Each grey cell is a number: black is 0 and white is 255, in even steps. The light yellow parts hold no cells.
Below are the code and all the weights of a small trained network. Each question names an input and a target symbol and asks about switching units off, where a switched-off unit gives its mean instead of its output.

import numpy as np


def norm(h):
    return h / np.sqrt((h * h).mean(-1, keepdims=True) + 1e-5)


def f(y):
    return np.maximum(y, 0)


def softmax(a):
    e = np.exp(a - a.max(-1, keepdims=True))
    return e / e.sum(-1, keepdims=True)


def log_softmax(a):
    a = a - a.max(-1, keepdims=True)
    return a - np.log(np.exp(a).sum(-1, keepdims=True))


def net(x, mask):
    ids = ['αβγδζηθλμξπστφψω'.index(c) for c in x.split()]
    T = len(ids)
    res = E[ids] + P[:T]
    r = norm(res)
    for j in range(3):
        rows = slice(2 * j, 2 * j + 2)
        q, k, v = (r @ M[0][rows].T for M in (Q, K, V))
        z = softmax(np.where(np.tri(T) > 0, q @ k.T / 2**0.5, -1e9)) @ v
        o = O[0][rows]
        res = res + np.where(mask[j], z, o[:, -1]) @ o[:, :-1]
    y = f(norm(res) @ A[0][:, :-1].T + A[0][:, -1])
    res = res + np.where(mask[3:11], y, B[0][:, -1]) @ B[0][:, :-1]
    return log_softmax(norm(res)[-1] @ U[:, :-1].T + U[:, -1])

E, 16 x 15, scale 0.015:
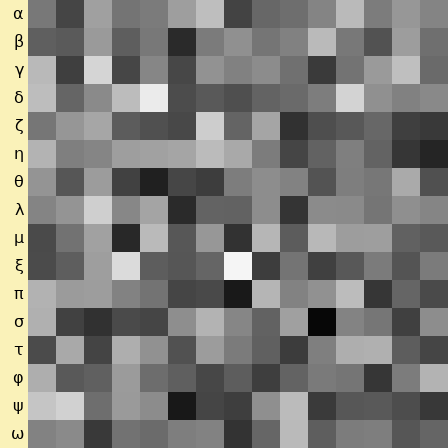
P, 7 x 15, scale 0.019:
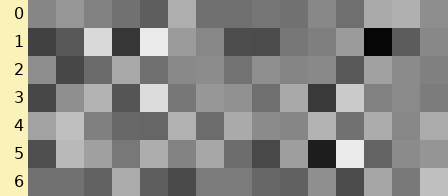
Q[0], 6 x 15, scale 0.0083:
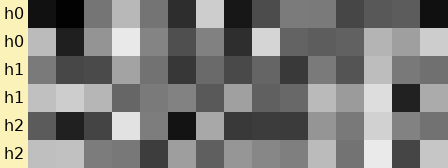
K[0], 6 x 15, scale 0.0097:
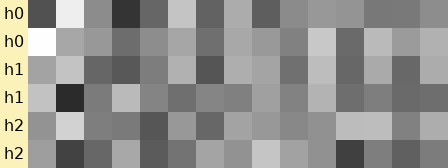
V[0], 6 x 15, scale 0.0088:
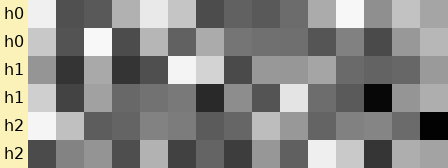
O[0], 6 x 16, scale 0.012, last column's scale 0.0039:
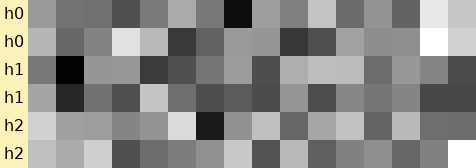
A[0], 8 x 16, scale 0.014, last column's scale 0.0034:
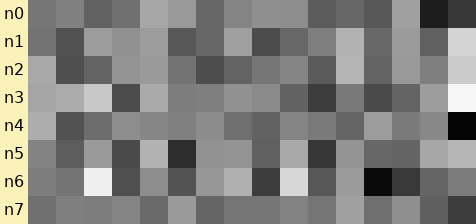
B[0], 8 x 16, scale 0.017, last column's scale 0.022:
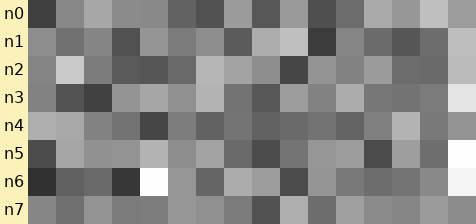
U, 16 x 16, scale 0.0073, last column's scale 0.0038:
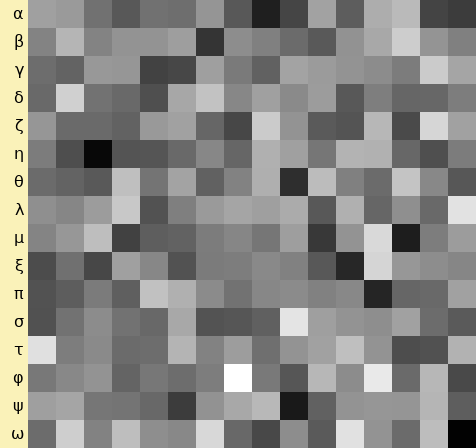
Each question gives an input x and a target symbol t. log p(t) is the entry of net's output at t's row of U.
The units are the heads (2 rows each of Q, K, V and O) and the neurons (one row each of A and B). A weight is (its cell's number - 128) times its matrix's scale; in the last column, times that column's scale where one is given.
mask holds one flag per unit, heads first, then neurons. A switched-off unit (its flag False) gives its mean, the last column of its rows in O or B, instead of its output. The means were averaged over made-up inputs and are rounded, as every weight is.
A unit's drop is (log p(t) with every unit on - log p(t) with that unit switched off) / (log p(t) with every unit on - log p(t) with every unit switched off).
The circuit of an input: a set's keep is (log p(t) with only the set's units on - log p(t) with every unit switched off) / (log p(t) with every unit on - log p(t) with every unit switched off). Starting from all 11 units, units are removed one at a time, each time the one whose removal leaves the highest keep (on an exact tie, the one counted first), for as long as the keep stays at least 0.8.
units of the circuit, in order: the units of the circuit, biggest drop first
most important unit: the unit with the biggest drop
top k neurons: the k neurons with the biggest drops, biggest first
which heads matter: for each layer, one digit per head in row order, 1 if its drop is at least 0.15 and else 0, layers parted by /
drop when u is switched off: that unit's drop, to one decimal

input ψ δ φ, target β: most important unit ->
h2
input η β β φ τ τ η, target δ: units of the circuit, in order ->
(h1 h0)
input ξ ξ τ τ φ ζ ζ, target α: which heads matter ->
110
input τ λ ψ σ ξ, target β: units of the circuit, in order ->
(h2 n0 n6 h1)
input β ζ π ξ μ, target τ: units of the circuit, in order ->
(h2 n6 n5)
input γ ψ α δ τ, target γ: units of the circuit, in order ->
(h1 n6 h0)
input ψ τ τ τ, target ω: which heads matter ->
010
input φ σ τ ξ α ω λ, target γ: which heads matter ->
110
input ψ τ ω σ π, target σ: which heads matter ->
101
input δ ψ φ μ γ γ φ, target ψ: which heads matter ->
101
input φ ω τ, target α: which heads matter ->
110
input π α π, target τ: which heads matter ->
001
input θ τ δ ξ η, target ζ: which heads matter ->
100
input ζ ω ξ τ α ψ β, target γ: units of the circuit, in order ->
(h0 h1 n6)
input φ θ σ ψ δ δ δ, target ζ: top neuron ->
(n5)
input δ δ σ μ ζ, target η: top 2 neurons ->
(n5 n6)
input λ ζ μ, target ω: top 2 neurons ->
(n6 n1)
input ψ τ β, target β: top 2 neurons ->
(n0 n6)
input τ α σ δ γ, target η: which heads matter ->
011
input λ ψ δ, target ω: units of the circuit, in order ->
(n6)
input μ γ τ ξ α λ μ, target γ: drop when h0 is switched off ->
0.2
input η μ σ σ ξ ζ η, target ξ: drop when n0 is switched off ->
0.1
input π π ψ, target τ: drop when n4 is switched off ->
0.0
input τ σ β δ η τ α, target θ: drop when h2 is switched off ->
0.9
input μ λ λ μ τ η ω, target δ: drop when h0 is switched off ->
0.3
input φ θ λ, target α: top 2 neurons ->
(n6 n4)
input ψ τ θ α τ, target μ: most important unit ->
h1
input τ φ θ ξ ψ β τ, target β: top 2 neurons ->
(n0 n6)
